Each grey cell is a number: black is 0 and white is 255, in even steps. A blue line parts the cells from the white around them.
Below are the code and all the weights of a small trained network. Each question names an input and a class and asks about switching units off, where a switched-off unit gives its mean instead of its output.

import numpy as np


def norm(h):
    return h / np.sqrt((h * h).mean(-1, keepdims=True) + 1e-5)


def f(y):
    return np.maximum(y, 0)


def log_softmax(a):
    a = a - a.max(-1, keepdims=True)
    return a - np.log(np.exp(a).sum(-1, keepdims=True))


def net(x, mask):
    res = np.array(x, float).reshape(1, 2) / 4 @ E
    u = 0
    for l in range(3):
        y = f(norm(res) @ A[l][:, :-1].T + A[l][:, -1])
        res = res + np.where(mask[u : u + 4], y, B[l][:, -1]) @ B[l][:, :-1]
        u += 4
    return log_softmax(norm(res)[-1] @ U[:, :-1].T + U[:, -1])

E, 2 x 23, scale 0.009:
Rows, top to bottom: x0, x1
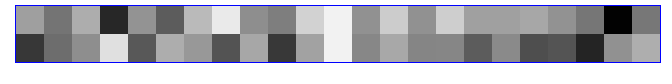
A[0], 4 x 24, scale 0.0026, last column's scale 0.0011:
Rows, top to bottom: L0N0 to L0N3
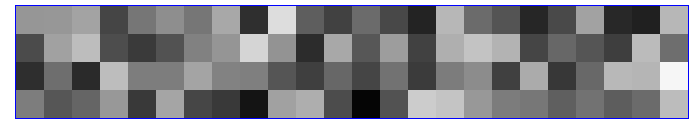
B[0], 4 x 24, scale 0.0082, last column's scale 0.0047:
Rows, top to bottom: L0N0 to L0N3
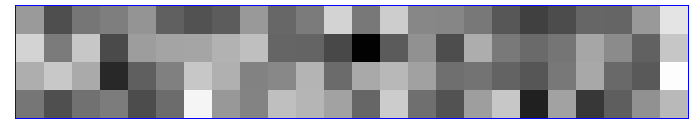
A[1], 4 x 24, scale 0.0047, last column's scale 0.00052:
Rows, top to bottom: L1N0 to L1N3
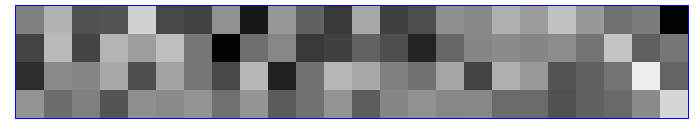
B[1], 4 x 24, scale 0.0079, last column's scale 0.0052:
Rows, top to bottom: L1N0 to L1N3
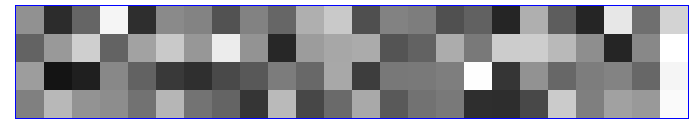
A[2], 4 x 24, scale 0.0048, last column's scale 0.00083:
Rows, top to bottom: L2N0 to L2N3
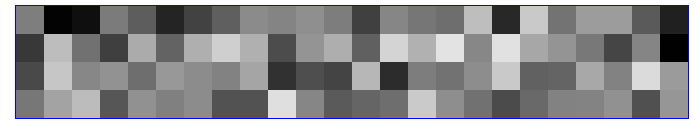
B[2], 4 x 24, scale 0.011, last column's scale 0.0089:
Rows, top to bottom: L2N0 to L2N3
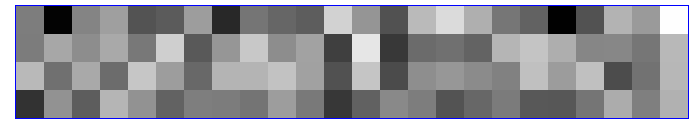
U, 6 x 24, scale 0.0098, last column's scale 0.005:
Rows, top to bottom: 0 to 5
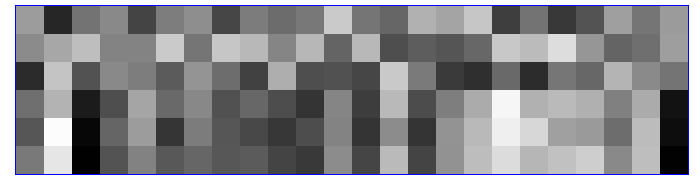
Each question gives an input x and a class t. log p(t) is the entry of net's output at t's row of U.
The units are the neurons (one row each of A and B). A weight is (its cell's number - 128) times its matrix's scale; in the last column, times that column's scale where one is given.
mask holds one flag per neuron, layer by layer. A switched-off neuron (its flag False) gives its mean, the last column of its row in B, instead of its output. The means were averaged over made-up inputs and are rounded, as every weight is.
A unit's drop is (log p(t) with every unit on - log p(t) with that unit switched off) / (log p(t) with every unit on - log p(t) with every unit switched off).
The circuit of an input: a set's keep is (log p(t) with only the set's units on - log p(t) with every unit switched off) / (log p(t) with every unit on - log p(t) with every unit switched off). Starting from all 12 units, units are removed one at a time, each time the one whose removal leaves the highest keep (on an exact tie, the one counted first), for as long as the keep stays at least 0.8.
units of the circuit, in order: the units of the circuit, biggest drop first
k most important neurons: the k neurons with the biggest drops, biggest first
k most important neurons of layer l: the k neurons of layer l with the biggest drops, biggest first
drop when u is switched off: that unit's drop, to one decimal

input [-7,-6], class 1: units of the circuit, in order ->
[L1N1]
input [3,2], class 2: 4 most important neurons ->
[L1N3, L1N1, L0N1, L2N0]
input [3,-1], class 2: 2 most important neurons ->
[L1N1, L1N3]
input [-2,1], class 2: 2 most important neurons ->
[L0N2, L1N1]
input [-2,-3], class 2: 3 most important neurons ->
[L0N0, L1N2, L0N3]
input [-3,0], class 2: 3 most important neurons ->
[L0N2, L1N1, L0N3]
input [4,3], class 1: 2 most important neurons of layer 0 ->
[L0N1, L0N0]
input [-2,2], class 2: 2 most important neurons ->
[L0N2, L1N1]
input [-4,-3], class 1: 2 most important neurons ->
[L1N2, L1N1]
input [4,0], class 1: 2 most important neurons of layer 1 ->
[L1N2, L1N0]
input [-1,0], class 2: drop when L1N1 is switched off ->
0.8
